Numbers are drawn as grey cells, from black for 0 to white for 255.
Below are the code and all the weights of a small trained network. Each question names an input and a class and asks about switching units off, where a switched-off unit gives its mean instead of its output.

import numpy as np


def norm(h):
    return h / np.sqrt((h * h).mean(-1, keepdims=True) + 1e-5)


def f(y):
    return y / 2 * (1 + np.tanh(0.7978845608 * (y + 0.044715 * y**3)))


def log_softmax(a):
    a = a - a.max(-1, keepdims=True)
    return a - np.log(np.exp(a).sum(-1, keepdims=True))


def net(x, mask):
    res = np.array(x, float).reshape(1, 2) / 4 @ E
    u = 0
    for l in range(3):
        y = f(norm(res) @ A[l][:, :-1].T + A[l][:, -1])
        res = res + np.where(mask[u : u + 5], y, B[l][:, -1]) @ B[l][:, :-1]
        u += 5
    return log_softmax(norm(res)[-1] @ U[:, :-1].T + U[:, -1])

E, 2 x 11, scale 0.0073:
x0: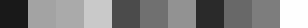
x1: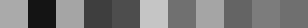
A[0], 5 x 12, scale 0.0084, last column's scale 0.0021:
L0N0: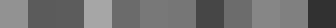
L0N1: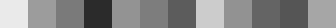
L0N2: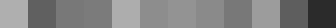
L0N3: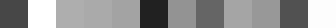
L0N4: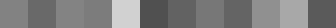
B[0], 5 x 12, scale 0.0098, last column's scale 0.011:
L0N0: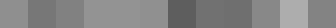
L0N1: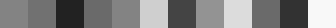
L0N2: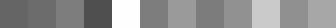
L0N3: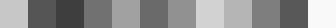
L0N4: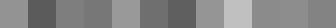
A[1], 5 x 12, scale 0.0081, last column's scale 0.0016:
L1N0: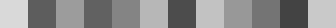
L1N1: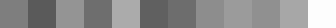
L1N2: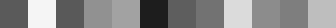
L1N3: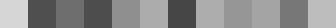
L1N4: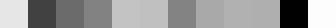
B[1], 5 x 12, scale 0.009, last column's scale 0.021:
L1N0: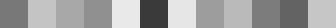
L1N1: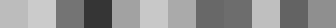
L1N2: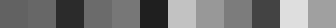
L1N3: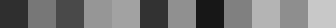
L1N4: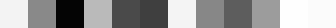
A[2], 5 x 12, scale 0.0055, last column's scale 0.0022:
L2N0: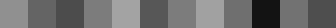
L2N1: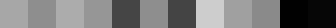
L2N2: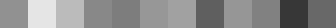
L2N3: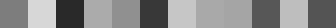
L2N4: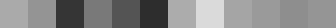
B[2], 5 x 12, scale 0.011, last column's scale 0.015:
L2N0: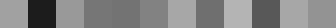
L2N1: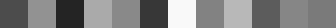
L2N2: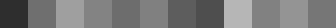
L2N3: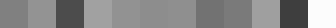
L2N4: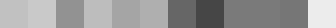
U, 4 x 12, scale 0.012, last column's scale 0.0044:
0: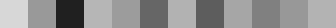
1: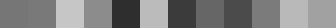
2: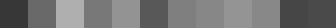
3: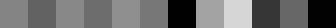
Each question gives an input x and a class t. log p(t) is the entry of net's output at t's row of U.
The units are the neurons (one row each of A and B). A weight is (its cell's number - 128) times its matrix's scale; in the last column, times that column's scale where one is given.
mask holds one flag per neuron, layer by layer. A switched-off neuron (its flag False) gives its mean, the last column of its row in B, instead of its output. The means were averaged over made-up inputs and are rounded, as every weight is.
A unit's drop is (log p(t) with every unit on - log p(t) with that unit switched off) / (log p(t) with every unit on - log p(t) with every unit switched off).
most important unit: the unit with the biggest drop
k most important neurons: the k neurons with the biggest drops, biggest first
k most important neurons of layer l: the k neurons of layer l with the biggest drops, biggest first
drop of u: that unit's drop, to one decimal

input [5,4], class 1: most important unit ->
L0N3
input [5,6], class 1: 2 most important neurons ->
(L0N3; L0N1)
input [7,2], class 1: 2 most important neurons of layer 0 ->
(L0N3; L0N1)
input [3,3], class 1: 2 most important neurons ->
(L0N3; L0N1)
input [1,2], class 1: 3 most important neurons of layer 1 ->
(L1N4; L1N0; L1N3)
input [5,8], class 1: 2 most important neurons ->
(L0N3; L0N1)
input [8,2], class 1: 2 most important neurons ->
(L1N4; L1N0)
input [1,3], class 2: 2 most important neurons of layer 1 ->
(L1N4; L1N2)
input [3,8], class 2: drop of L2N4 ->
0.3
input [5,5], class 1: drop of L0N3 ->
0.9
